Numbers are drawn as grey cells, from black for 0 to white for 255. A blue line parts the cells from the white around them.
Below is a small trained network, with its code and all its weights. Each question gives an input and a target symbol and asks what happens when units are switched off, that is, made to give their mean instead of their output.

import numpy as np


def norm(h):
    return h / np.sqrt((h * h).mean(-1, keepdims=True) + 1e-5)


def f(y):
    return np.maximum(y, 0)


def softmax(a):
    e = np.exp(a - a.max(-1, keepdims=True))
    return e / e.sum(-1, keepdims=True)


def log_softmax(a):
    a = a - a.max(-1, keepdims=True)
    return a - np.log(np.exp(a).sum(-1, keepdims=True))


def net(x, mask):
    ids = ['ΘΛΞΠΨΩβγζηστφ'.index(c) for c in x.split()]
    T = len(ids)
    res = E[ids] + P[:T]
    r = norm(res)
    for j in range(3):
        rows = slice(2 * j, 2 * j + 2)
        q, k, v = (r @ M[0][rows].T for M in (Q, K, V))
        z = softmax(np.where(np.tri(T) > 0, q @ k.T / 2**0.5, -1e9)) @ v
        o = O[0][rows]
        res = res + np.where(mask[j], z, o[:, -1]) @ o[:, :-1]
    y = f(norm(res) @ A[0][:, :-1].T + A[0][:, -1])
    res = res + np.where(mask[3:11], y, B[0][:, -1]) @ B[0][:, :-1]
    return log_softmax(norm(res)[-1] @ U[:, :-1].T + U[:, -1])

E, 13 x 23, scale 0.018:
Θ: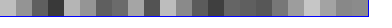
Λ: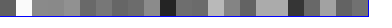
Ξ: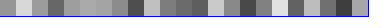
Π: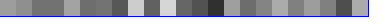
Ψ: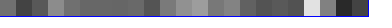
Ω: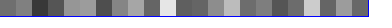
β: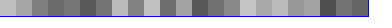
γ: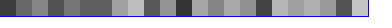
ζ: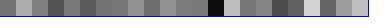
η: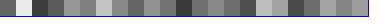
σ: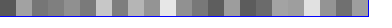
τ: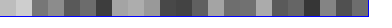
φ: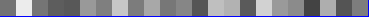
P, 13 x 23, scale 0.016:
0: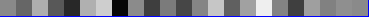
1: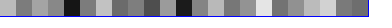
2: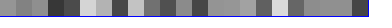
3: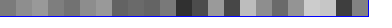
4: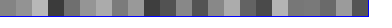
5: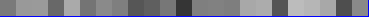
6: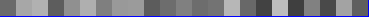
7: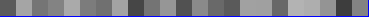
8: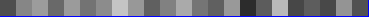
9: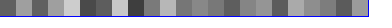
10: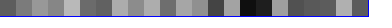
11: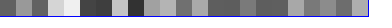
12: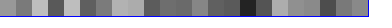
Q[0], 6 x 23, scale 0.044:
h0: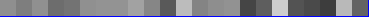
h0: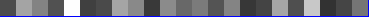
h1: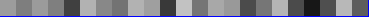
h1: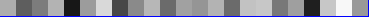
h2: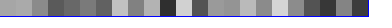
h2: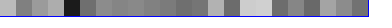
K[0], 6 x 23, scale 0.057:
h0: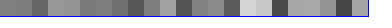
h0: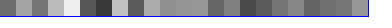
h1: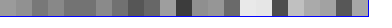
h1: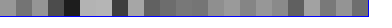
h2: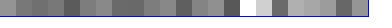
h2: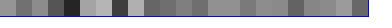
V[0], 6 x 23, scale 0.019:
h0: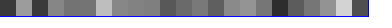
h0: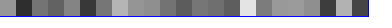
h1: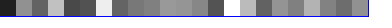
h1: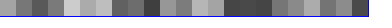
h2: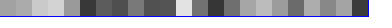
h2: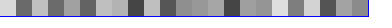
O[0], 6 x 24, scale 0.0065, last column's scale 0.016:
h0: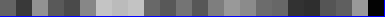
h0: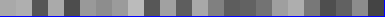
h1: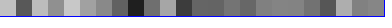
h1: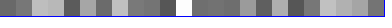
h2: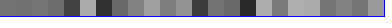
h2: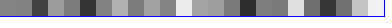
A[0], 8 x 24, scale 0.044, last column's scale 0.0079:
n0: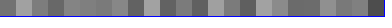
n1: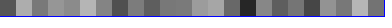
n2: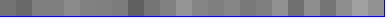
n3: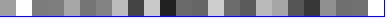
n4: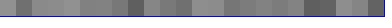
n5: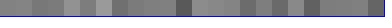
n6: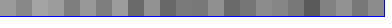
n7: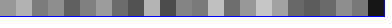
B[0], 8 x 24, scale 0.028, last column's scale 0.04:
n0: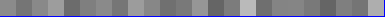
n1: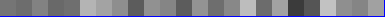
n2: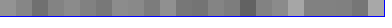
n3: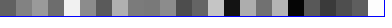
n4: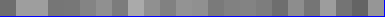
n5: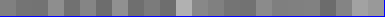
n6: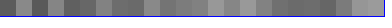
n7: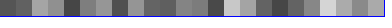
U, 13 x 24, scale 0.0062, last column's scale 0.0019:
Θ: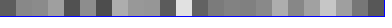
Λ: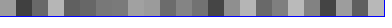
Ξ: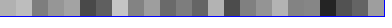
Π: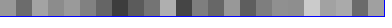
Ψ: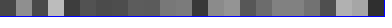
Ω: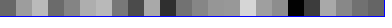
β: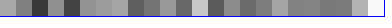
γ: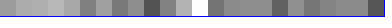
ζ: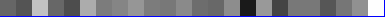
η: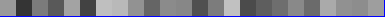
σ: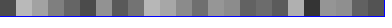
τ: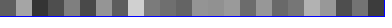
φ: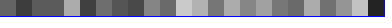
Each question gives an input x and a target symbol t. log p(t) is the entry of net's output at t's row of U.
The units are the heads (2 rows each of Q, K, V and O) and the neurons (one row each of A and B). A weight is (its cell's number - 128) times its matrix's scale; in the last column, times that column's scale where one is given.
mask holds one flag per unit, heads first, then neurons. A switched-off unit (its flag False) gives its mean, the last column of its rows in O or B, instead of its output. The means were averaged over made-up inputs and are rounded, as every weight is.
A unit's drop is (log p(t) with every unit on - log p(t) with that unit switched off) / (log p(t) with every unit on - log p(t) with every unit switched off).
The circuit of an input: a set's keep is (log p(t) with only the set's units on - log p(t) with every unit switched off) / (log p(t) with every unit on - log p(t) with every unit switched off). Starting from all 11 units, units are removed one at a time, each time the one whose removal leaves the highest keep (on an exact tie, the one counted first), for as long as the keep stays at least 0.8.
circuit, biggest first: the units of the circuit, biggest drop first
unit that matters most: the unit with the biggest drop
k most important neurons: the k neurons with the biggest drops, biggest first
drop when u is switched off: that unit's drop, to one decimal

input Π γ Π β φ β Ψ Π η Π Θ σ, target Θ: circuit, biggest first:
[h1 n3]
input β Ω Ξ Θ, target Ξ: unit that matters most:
h2
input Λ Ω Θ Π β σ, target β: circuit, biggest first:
[n3 h0]
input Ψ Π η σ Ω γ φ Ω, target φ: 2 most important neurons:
[n3 n5]
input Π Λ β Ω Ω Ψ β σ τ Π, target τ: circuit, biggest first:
[n3 h1]
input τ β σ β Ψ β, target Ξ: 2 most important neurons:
[n2 n1]
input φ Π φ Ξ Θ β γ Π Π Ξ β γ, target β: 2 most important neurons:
[n3 n1]
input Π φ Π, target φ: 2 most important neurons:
[n3 n5]
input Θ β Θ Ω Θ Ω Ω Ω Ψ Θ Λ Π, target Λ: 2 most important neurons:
[n3 n0]
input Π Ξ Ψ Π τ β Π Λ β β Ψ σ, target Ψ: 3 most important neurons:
[n3 n6 n1]
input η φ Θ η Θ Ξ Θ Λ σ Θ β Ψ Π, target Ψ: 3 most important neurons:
[n3 n6 n1]
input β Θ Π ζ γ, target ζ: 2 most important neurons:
[n3 n5]
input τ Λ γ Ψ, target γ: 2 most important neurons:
[n3 n4]
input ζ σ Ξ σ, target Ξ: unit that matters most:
h2
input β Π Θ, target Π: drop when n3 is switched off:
0.7
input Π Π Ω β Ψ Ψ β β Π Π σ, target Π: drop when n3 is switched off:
0.7
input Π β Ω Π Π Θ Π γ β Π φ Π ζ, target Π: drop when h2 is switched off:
0.2
